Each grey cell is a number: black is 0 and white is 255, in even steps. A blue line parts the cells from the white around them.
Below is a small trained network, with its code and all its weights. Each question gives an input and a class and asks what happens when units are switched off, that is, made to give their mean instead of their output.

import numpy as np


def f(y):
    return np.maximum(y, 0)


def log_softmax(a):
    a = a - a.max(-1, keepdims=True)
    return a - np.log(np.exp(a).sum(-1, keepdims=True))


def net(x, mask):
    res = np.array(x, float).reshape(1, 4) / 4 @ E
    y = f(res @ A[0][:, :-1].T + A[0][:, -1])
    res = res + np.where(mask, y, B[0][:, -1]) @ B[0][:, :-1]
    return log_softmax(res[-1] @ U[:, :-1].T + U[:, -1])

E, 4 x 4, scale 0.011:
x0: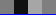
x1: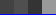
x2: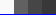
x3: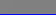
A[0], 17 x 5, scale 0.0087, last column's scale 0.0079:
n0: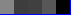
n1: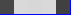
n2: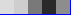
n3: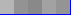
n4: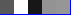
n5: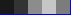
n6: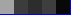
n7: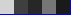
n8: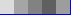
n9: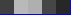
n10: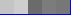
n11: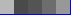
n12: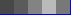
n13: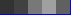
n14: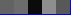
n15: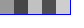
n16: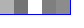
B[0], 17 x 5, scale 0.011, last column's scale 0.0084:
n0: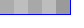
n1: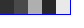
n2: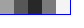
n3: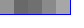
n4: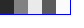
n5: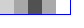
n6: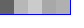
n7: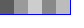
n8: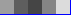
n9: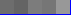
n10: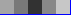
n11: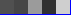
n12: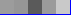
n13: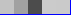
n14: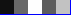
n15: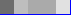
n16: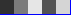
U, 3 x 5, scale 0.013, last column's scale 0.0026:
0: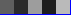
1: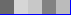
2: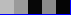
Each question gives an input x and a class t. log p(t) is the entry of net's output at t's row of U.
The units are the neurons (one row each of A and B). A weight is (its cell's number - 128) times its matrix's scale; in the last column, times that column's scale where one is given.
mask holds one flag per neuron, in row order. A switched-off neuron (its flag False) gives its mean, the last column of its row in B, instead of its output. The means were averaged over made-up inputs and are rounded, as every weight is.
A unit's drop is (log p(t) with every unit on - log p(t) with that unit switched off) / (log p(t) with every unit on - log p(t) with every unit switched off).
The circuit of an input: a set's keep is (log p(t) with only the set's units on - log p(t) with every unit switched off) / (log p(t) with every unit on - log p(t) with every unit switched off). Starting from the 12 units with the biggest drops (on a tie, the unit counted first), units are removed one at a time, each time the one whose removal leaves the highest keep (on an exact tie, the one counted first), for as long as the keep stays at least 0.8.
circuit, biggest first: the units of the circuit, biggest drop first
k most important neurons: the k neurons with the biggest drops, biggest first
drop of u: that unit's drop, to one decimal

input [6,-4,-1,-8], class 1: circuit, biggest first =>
n15
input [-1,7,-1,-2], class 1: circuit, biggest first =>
n2, n1
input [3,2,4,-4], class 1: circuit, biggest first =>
n1, n6
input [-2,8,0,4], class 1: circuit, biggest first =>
n1, n2
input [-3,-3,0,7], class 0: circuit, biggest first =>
n5, n15
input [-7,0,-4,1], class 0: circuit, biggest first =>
n1, n15
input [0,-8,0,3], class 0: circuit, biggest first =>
n5, n2
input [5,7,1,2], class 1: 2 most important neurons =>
n14, n2
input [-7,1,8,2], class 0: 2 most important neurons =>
n4, n11
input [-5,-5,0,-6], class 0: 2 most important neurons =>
n5, n4
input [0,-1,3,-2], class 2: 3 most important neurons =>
n4, n1, n14
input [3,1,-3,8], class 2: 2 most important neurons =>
n4, n14
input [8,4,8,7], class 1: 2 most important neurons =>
n6, n0
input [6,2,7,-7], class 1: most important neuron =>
n6
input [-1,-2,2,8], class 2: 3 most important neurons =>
n1, n4, n14
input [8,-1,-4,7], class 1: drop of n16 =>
0.2
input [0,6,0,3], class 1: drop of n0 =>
-0.1
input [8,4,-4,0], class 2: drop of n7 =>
0.0
